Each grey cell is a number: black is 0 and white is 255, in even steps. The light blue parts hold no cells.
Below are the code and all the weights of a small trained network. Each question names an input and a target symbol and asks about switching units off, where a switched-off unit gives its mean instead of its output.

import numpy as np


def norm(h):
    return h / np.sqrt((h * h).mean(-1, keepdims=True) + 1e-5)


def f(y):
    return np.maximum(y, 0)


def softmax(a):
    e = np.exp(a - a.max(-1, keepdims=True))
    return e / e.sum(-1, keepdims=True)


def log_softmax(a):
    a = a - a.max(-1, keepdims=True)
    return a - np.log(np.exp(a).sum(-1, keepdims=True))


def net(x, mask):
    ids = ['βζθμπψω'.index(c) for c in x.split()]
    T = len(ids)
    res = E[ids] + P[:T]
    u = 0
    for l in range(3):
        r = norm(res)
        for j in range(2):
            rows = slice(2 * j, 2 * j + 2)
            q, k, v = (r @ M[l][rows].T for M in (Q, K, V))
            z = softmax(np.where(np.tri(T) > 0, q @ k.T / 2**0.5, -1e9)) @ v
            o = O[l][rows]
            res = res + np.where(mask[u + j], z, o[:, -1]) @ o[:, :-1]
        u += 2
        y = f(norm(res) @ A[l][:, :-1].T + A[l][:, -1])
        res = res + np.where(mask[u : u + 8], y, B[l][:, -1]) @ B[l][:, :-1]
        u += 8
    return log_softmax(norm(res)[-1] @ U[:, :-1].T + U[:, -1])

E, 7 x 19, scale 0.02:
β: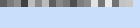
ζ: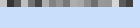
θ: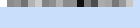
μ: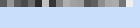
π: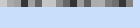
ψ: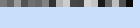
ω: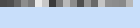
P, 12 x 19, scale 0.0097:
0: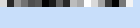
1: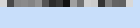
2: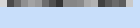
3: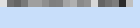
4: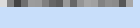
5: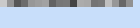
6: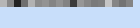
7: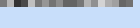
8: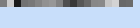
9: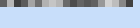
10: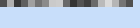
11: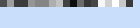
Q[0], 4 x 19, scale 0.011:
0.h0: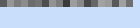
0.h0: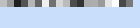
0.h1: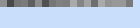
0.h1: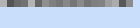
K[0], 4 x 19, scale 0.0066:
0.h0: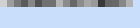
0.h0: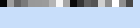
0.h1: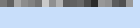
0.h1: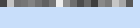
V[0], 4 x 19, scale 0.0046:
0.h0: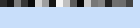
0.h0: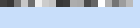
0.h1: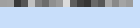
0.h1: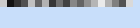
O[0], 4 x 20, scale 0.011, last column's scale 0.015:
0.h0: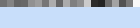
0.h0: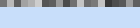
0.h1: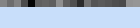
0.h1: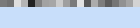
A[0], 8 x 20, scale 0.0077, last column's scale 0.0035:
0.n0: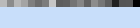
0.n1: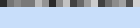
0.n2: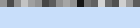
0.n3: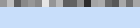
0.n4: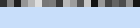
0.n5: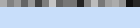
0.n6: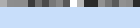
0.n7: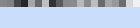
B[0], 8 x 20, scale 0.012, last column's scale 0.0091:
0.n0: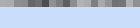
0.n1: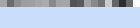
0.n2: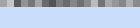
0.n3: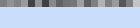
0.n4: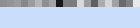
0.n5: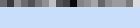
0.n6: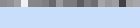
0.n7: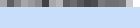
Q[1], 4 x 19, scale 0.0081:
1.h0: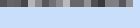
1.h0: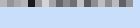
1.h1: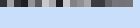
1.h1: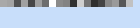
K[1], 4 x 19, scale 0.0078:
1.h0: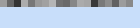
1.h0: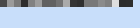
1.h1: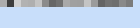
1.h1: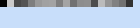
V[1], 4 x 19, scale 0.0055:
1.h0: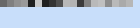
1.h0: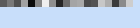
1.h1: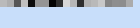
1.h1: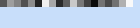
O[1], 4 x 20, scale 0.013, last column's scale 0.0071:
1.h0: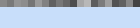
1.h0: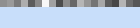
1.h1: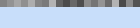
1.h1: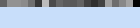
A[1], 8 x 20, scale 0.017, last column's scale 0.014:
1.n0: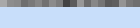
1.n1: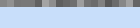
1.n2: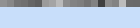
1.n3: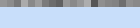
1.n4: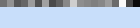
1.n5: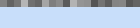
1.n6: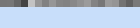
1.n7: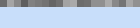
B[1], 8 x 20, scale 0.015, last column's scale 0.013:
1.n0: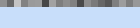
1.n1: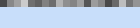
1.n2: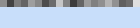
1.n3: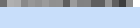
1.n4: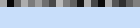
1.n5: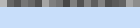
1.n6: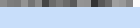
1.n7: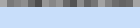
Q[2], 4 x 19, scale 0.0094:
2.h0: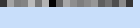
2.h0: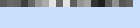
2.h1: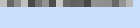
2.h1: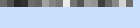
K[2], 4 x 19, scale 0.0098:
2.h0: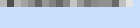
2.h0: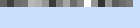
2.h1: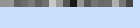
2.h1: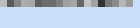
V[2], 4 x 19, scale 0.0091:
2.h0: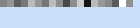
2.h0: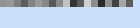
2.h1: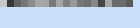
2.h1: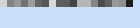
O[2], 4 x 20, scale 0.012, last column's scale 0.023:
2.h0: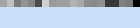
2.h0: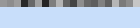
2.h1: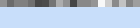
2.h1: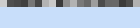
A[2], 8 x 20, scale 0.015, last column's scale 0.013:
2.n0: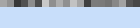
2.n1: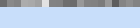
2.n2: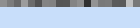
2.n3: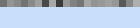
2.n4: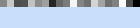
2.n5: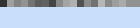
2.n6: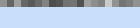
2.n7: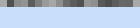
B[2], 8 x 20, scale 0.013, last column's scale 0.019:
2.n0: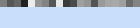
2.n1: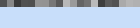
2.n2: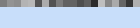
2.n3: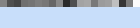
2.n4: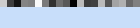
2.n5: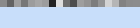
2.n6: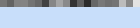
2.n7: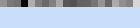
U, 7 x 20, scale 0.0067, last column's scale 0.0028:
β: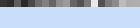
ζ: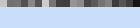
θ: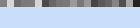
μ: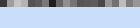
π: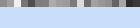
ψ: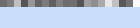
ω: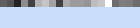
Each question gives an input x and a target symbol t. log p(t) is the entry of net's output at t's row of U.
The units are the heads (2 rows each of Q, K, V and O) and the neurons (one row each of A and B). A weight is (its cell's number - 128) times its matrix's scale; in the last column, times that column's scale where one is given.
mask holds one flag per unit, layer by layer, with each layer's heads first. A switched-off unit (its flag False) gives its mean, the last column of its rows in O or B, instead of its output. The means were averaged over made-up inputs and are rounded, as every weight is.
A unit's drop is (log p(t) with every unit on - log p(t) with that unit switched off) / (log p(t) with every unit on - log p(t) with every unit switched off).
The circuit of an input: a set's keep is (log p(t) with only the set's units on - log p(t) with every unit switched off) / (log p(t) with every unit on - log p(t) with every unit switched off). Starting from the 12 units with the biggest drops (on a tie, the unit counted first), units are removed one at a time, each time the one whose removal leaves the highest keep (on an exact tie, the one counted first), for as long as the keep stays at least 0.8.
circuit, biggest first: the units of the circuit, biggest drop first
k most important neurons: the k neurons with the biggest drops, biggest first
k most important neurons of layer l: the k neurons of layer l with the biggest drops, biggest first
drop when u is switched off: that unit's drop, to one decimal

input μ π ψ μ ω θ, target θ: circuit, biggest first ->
0.h0, 1.n2
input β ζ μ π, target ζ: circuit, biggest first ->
0.h0, 2.h0, 1.n2
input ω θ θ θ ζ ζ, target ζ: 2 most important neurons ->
0.n1, 1.n2
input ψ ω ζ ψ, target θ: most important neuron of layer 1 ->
1.n6
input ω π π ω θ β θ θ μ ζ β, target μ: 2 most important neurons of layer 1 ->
1.n2, 1.n1
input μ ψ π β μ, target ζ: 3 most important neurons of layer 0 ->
0.n7, 0.n5, 0.n1
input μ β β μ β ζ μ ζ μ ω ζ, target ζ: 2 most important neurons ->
1.n5, 0.n4
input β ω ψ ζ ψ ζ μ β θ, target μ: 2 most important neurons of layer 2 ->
2.n3, 2.n7
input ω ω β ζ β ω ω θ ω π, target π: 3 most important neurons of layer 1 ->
1.n1, 1.n0, 1.n6
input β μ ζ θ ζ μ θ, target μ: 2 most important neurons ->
0.n1, 2.n3
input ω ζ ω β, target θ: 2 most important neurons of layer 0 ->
0.n5, 0.n7
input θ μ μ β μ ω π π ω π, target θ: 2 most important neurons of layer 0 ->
0.n5, 0.n3
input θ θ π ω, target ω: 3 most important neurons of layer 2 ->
2.n1, 2.n7, 2.n6
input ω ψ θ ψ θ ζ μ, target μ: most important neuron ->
2.n3
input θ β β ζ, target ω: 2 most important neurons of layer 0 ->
0.n6, 0.n7
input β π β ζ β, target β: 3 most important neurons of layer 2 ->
2.n1, 2.n7, 2.n3
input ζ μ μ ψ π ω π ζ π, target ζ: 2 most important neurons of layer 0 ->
0.n3, 0.n1
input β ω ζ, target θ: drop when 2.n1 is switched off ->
0.2
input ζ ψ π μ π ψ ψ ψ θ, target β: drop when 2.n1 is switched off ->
-0.1
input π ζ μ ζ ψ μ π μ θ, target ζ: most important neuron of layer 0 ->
0.n7
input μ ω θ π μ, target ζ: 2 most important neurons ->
2.n2, 0.n7
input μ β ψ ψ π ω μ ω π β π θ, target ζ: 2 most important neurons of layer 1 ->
1.n2, 1.n7
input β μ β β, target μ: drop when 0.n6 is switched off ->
-0.2
